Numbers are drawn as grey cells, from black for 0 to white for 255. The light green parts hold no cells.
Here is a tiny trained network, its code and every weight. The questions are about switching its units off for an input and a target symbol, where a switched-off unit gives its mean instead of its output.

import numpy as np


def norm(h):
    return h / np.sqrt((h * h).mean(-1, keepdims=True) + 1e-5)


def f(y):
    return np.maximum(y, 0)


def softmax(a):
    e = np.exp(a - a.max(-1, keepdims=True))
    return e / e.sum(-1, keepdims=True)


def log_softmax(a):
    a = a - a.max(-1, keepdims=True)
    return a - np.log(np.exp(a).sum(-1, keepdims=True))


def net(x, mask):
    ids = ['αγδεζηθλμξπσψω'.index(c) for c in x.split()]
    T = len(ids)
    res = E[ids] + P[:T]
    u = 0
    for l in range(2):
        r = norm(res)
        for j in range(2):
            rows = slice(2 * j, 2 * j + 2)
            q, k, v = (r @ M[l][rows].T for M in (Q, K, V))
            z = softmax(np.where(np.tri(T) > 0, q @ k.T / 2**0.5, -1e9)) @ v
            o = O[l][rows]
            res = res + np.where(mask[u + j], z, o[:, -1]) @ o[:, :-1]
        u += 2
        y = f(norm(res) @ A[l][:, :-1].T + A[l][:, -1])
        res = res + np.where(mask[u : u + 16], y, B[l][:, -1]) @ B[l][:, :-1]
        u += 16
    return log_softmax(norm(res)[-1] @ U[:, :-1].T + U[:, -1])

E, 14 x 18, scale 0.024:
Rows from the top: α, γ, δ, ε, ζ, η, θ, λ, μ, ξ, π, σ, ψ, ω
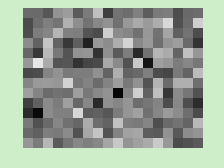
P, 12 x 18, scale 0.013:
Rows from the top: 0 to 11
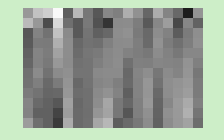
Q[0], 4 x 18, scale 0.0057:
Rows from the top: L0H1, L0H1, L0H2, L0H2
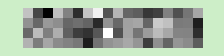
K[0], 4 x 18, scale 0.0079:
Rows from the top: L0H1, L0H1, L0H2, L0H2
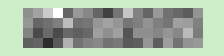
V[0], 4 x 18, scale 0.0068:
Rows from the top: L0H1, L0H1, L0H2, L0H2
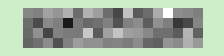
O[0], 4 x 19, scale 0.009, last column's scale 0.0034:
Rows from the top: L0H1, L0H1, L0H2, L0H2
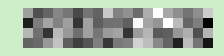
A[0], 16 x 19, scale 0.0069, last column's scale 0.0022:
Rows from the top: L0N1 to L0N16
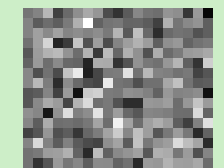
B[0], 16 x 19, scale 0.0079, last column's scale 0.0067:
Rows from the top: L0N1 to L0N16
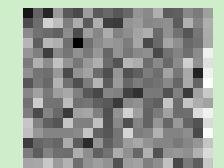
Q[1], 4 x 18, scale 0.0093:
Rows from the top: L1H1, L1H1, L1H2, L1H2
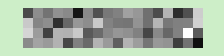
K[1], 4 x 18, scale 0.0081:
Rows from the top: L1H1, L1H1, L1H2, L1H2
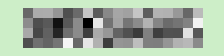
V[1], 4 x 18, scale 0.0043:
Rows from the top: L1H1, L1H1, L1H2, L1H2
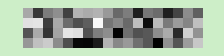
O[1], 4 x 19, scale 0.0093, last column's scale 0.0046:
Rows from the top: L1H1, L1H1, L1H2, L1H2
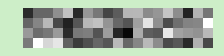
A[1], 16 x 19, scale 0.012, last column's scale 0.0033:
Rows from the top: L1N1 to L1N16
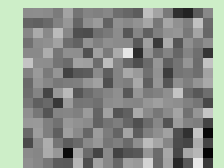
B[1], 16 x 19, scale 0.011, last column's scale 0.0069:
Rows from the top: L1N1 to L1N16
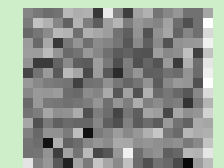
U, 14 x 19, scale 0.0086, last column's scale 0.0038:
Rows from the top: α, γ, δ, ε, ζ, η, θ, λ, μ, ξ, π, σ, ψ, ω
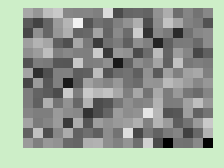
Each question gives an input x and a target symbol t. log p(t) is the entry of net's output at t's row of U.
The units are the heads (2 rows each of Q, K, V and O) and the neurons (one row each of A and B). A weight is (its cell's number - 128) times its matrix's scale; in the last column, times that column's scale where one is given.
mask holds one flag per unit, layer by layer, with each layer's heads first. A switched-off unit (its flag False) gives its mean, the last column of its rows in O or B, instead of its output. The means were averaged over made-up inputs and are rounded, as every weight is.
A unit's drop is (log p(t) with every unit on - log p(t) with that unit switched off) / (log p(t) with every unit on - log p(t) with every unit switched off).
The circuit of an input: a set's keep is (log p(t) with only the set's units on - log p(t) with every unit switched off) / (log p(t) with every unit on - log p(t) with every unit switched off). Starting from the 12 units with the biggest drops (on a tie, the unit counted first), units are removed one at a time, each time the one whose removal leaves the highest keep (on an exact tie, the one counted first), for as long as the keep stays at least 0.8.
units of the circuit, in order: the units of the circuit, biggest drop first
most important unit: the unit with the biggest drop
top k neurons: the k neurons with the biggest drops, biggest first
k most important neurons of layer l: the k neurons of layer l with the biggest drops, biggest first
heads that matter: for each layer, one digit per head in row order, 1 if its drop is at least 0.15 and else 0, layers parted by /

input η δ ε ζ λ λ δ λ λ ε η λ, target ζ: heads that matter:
10 / 11
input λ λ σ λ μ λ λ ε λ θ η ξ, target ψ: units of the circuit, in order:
L1H1; L0H1
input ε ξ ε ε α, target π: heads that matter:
10 / 01
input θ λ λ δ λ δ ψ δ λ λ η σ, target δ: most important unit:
L0H1
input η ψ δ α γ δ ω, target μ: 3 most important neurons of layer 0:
L0N12; L0N11; L0N16
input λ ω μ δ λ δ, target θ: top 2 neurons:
L1N6; L0N13
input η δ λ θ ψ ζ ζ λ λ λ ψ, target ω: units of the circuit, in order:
L1H1; L0N9
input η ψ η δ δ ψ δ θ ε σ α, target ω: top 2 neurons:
L0N11; L0N9
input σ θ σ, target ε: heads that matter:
10 / 10
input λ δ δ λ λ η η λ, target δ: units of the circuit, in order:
L1H2; L1N7; L1N3
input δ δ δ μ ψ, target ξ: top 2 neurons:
L0N9; L1N15
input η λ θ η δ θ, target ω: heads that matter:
10 / 11
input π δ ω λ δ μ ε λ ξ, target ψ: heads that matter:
00 / 10
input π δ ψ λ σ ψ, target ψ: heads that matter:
10 / 11
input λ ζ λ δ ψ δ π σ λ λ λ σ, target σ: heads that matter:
00 / 00
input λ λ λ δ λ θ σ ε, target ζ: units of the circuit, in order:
L1N5
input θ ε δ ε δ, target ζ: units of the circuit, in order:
L1H2; L1N5
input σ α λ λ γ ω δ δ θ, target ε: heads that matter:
10 / 10
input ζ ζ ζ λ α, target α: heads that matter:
10 / 10
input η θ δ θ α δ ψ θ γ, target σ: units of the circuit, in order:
L1N16
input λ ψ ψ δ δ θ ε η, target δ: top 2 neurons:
L0N14; L1N3
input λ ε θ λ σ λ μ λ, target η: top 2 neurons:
L0N11; L1N11
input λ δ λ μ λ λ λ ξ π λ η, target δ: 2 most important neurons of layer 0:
L0N11; L0N8
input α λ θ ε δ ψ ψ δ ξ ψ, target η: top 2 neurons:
L0N9; L1N11
